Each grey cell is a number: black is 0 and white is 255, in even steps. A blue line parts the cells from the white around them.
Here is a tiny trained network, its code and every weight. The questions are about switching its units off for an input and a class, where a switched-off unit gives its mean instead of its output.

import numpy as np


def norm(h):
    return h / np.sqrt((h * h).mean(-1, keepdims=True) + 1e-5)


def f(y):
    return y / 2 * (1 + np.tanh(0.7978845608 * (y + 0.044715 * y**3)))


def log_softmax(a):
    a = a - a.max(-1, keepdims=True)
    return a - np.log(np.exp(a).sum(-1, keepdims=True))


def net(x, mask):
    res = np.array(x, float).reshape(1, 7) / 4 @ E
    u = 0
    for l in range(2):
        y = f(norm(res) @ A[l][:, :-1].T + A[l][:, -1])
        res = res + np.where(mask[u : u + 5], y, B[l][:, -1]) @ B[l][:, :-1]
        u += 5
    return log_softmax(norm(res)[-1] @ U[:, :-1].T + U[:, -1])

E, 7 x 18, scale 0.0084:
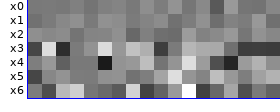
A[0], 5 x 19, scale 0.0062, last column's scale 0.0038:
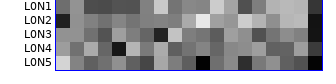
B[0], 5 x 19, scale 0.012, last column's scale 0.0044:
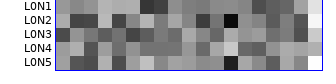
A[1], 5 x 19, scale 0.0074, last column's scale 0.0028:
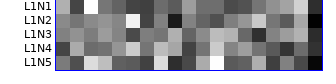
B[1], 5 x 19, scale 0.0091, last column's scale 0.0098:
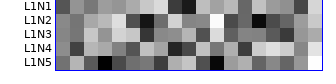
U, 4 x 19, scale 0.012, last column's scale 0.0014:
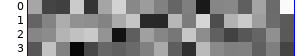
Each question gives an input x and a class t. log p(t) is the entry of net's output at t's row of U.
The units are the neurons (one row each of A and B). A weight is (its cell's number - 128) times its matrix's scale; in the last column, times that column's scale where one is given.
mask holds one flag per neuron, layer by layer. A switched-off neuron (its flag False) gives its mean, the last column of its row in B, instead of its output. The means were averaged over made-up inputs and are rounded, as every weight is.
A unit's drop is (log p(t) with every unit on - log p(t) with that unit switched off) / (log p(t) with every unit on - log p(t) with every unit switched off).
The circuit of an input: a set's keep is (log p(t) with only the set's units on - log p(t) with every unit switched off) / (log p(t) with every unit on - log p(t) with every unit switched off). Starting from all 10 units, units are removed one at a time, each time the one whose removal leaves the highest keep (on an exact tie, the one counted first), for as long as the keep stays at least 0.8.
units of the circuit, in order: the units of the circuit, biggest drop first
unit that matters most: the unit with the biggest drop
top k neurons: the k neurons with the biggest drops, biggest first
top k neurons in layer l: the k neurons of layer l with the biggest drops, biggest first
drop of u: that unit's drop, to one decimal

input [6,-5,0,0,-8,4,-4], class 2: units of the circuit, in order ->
(L1N2)
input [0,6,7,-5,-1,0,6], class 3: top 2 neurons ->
(L1N5 L1N4)
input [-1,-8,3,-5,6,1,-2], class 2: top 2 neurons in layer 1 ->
(L1N3 L1N4)
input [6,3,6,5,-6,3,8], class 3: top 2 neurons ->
(L1N5 L0N1)
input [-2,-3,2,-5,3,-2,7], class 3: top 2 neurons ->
(L1N5 L1N4)
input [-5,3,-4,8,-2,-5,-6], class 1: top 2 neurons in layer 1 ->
(L1N4 L1N5)
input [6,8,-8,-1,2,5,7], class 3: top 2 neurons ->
(L1N5 L0N5)
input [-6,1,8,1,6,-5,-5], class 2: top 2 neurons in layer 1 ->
(L1N5 L1N3)
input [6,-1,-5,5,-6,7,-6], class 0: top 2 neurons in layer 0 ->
(L0N2 L0N1)
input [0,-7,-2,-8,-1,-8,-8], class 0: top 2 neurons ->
(L0N5 L1N5)
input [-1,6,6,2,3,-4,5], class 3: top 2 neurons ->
(L1N5 L0N2)
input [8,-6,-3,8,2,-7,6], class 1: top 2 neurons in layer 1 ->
(L1N4 L1N2)
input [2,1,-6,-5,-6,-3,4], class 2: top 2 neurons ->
(L1N2 L1N4)
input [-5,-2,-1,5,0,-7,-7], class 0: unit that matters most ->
L0N5
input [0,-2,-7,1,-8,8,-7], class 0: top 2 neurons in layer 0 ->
(L0N2 L0N1)
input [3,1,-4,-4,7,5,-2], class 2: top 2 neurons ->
(L0N1 L1N3)
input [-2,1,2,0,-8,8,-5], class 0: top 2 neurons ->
(L0N2 L0N1)
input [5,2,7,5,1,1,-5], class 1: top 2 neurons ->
(L1N5 L1N4)
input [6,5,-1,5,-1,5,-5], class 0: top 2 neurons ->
(L0N2 L1N5)
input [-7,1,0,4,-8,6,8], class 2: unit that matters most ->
L1N2
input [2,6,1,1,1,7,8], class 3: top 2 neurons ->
(L1N5 L0N5)
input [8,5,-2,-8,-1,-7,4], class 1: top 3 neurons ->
(L1N1 L0N2 L1N2)
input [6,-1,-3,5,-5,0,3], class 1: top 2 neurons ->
(L1N4 L0N1)
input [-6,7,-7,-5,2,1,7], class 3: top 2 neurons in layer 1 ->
(L1N5 L1N4)
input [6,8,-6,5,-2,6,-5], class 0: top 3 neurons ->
(L0N2 L1N5 L1N1)
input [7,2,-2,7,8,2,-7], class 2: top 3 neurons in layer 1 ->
(L1N3 L1N5 L1N1)
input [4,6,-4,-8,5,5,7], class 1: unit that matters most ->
L1N1
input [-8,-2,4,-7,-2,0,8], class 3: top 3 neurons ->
(L1N5 L1N4 L0N1)
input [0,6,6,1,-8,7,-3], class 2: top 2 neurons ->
(L1N2 L0N5)
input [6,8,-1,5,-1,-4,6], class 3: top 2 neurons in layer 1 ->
(L1N5 L1N1)
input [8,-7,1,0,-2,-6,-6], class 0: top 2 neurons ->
(L0N5 L1N5)
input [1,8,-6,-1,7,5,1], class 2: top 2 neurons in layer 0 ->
(L0N1 L0N5)
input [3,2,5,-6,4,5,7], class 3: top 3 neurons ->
(L1N5 L1N4 L0N5)
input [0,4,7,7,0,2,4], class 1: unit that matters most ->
L1N4
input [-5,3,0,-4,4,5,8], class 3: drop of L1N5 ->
1.3
